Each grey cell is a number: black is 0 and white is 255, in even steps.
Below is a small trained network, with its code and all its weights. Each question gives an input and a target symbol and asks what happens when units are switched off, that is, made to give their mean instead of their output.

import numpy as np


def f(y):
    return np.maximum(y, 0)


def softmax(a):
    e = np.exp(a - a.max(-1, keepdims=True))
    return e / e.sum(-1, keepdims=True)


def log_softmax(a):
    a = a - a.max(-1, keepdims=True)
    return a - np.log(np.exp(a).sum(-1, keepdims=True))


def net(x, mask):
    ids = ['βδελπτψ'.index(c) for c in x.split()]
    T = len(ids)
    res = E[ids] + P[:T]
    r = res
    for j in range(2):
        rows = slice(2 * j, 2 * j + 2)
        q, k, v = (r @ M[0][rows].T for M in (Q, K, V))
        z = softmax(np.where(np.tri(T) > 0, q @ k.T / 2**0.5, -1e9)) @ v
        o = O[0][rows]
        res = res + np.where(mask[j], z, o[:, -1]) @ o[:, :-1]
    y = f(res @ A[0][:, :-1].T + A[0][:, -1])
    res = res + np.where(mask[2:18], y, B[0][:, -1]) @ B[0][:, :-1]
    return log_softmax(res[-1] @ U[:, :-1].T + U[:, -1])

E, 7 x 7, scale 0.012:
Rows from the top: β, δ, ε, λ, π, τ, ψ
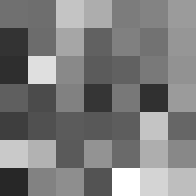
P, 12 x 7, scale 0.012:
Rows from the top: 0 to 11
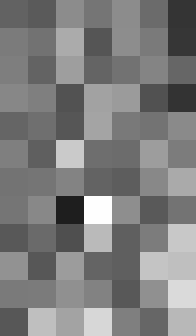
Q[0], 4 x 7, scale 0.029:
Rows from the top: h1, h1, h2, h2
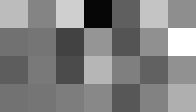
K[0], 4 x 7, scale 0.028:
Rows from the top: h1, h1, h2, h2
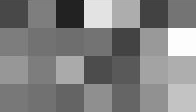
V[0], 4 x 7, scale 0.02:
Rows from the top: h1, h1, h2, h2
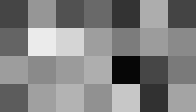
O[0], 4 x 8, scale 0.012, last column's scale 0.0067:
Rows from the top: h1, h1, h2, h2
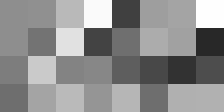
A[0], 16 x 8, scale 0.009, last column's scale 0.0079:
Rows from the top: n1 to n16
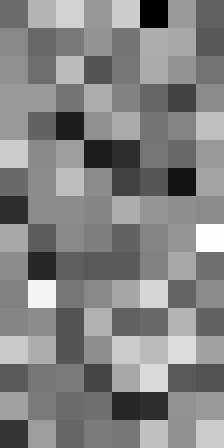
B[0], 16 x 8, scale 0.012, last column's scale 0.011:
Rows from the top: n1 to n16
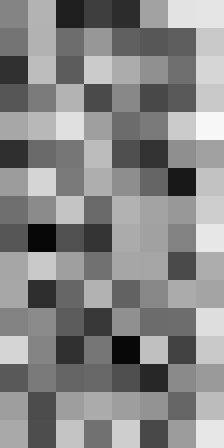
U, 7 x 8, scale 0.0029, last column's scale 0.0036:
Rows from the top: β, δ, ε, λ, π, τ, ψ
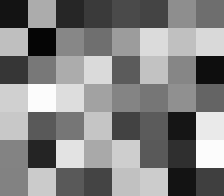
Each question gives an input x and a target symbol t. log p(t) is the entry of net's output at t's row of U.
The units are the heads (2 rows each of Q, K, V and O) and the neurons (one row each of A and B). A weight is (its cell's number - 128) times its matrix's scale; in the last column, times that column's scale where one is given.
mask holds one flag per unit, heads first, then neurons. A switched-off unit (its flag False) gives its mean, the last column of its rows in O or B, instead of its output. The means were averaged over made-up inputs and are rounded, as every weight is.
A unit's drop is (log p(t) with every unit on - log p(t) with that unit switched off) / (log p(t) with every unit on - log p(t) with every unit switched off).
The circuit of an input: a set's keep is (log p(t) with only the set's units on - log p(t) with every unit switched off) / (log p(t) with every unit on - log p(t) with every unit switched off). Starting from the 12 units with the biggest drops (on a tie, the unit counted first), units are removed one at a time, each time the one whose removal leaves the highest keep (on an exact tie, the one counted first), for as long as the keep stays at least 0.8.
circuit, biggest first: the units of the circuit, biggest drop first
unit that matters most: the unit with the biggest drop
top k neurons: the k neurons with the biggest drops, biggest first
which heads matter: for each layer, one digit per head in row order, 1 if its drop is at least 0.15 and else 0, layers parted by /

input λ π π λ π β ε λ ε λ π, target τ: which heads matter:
01
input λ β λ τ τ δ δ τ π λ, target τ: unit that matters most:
n1
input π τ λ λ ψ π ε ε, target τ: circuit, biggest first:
(h2 n1 n13)
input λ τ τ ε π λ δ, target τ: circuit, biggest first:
(n1 n13)
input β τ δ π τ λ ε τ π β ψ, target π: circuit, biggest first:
(h1 n13)
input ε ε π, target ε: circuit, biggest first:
(h1 n3)
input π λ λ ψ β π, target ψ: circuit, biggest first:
(n10 h2 n3 h1)
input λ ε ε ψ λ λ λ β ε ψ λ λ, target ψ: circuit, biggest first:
(n10 h2 h1 n3)
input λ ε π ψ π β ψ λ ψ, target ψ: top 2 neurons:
(n10 n13)
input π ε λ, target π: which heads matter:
10
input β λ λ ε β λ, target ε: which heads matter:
10
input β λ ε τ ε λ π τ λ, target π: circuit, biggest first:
(h1 h2)
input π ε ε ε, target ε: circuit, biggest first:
(h1 n3 n6)
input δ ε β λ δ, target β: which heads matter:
11
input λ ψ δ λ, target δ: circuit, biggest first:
(h2)
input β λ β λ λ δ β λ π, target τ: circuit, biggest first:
(n1 n16)
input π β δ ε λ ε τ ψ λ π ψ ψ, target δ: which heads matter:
00
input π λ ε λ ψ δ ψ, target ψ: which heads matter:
11
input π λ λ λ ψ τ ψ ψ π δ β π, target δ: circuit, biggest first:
(n7 n3)
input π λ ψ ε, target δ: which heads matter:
01
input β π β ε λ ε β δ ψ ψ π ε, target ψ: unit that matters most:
h2
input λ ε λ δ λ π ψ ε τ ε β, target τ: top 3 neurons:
(n1 n13 n15)
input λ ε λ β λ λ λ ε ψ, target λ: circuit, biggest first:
(h1 n5)
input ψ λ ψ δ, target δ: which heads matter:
01
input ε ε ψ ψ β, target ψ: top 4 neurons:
(n10 n3 n13 n2)
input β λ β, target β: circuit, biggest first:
(h2 n1 n5)
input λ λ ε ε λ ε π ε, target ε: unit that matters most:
h1
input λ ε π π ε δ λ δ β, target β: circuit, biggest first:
(h2 n1 n12)
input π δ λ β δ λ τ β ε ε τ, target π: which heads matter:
01
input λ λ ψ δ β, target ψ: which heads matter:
11
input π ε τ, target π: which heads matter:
10
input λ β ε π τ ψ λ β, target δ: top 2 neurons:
(n7 n9)
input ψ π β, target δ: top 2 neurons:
(n9 n7)
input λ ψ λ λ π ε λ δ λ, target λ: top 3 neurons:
(n5 n9 n15)
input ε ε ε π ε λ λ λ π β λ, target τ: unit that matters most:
h2
